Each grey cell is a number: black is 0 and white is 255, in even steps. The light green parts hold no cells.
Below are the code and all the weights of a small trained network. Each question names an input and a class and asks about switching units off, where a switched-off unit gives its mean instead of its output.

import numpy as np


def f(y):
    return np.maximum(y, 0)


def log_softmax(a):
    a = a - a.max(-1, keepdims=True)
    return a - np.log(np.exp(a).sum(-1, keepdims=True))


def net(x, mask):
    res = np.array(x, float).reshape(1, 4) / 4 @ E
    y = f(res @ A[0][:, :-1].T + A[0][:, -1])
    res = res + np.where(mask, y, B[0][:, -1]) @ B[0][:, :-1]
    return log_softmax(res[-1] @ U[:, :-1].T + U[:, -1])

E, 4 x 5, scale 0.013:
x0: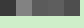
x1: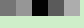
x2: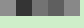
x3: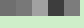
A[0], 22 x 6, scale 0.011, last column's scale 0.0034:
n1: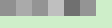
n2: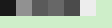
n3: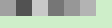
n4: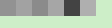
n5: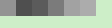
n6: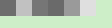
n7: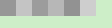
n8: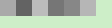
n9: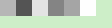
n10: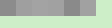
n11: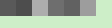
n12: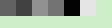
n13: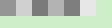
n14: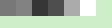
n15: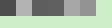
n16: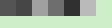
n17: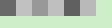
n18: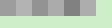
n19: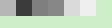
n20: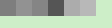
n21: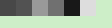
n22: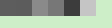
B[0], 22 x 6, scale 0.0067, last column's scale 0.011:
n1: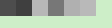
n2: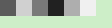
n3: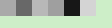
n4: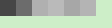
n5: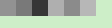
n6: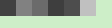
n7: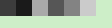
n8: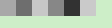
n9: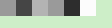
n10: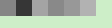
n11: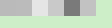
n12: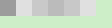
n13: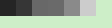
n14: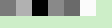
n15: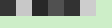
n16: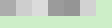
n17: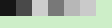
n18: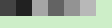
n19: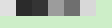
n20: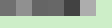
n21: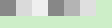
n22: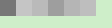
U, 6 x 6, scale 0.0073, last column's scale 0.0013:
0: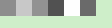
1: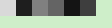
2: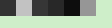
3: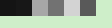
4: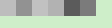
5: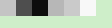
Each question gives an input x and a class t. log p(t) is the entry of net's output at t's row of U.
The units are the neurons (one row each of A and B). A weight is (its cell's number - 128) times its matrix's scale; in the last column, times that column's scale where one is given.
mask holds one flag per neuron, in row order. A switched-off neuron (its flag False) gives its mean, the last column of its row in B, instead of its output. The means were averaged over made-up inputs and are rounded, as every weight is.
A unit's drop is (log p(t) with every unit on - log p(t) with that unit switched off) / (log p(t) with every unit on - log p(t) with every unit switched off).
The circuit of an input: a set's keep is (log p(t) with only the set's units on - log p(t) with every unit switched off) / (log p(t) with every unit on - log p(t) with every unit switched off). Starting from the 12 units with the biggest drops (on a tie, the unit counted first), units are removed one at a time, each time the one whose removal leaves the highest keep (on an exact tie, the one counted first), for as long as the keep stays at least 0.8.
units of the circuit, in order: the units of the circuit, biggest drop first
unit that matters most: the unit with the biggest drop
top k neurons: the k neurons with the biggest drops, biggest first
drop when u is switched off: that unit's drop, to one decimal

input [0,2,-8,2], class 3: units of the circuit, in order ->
n17, n13
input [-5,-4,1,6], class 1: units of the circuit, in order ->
n9, n3
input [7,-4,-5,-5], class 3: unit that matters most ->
n17
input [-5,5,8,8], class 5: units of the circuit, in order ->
n14, n19
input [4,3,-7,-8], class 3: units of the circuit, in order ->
n17, n13
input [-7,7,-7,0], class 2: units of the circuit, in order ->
n15, n6
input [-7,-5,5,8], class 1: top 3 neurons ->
n9, n19, n3
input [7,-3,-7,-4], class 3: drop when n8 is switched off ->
0.0
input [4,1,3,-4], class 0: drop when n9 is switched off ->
0.2
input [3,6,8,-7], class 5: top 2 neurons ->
n5, n19
